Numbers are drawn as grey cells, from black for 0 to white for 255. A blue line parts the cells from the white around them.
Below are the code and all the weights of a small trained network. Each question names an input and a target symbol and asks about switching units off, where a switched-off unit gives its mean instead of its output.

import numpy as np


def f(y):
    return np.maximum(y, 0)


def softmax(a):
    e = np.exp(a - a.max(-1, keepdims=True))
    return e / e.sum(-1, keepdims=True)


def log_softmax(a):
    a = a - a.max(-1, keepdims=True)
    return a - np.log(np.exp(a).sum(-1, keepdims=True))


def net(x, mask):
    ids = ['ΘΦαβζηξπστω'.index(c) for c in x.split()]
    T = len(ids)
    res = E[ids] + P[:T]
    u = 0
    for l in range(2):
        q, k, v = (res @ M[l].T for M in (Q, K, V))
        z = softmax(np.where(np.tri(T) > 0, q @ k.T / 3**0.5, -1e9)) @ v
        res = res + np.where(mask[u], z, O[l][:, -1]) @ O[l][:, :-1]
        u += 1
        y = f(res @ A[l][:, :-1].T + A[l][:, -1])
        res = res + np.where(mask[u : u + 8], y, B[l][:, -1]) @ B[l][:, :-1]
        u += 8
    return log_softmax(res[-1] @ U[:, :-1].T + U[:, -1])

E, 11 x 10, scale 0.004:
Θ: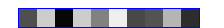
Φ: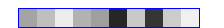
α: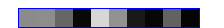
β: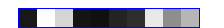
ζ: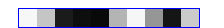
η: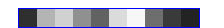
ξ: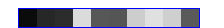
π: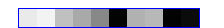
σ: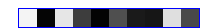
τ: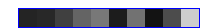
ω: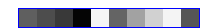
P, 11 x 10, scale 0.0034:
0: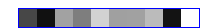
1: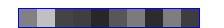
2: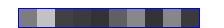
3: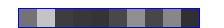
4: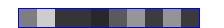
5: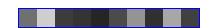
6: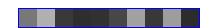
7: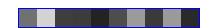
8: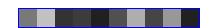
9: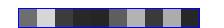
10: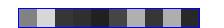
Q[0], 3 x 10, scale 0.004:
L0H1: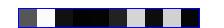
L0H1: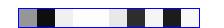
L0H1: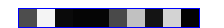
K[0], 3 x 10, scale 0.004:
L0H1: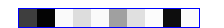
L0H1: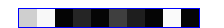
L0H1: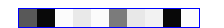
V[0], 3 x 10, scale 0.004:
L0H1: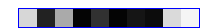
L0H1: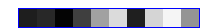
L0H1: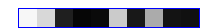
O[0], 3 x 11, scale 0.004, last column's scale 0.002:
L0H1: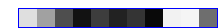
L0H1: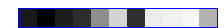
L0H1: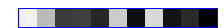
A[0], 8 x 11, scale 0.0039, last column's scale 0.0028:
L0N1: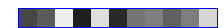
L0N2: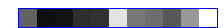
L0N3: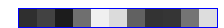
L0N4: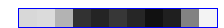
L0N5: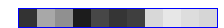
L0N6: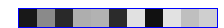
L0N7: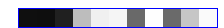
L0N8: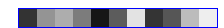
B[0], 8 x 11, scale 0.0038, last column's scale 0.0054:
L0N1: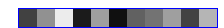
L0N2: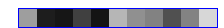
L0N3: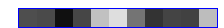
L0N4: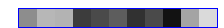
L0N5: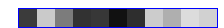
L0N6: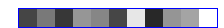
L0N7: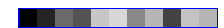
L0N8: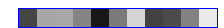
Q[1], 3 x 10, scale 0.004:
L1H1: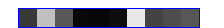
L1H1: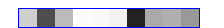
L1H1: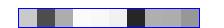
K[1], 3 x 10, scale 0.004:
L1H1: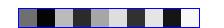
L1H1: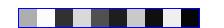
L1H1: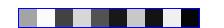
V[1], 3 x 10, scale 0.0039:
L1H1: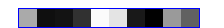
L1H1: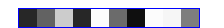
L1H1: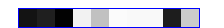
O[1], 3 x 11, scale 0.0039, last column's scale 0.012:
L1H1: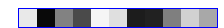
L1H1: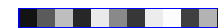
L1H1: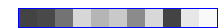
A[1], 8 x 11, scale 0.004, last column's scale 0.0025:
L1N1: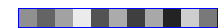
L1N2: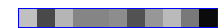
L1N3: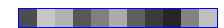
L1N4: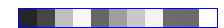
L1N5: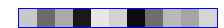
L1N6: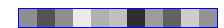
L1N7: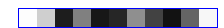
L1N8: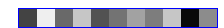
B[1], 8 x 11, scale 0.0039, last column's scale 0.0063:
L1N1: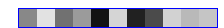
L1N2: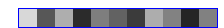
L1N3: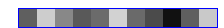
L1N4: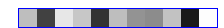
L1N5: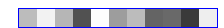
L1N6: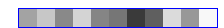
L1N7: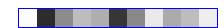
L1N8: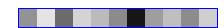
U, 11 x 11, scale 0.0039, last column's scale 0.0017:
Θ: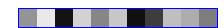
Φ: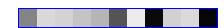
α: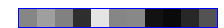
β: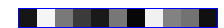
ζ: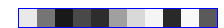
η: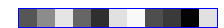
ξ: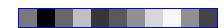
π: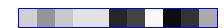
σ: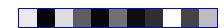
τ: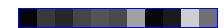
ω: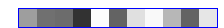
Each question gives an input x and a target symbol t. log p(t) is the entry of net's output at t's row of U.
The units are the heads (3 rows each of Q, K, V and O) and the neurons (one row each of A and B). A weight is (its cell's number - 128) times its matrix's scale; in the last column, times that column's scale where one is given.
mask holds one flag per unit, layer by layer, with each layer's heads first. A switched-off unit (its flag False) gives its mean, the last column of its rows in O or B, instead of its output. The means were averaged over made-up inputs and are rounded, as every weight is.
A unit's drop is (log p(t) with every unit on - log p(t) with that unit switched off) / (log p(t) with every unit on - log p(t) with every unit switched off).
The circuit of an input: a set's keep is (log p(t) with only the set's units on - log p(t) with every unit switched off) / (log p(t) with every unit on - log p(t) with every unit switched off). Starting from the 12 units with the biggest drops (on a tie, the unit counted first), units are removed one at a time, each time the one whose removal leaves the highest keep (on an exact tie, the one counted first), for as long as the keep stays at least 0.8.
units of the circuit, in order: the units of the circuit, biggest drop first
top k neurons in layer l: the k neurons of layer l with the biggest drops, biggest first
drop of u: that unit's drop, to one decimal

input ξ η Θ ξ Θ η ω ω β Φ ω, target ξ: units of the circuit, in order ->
L1H1, L0H1, L1N4, L0N7
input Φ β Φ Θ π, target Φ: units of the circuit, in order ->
L0H1, L1H1
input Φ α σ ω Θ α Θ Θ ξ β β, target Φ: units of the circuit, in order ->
L0H1, L1H1
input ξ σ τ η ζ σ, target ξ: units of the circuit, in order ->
L0H1, L1H1, L0N7, L1N4
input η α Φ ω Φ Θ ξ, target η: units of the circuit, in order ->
L0H1, L1N4, L1H1
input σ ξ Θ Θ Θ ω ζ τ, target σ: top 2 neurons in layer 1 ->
L1N7, L1N5
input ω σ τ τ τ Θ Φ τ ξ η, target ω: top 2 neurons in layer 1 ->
L1N5, L1N1
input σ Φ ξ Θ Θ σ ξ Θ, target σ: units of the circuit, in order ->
L1H1, L0H1
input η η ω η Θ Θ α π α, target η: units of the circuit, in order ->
L0H1, L1H1, L1N6
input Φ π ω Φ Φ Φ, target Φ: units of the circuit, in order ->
L0H1, L1H1, L0N6
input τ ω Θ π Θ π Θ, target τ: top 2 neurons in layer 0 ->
L0N6, L0N3
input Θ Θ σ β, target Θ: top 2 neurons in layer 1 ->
L1N1, L1N6
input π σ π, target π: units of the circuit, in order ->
L0H1, L1N7, L1H1, L1N8
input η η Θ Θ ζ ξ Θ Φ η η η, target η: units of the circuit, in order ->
L0H1, L1N4, L1H1
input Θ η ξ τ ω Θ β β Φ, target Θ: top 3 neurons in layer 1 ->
L1N1, L1N6, L1N7
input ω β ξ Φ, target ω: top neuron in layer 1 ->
L1N5
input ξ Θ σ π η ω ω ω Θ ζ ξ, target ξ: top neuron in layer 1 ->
L1N4
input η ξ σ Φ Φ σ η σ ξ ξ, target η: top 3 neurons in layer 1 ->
L1N4, L1N7, L1N6
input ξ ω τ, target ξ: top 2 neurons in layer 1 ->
L1N4, L1N5
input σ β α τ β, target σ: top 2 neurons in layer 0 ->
L0N7, L0N4
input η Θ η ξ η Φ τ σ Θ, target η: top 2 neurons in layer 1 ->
L1N4, L1N7
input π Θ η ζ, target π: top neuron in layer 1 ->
L1N7
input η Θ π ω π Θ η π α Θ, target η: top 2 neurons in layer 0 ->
L0N7, L0N5
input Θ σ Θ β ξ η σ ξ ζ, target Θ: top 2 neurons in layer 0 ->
L0N7, L0N3
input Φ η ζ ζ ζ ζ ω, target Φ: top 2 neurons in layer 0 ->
L0N6, L0N2
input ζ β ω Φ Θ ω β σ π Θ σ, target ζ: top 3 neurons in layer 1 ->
L1N7, L1N4, L1N6
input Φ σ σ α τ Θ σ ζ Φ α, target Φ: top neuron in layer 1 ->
L1N7
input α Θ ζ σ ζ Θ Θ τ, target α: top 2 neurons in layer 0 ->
L0N3, L0N8
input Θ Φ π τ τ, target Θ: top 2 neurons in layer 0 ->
L0N7, L0N3
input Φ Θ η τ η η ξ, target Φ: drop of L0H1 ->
1.2
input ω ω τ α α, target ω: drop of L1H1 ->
0.7
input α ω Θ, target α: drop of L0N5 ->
0.0
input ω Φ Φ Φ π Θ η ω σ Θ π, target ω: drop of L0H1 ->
0.6
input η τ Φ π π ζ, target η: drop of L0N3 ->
-0.1
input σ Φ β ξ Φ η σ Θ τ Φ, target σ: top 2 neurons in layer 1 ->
L1N7, L1N5
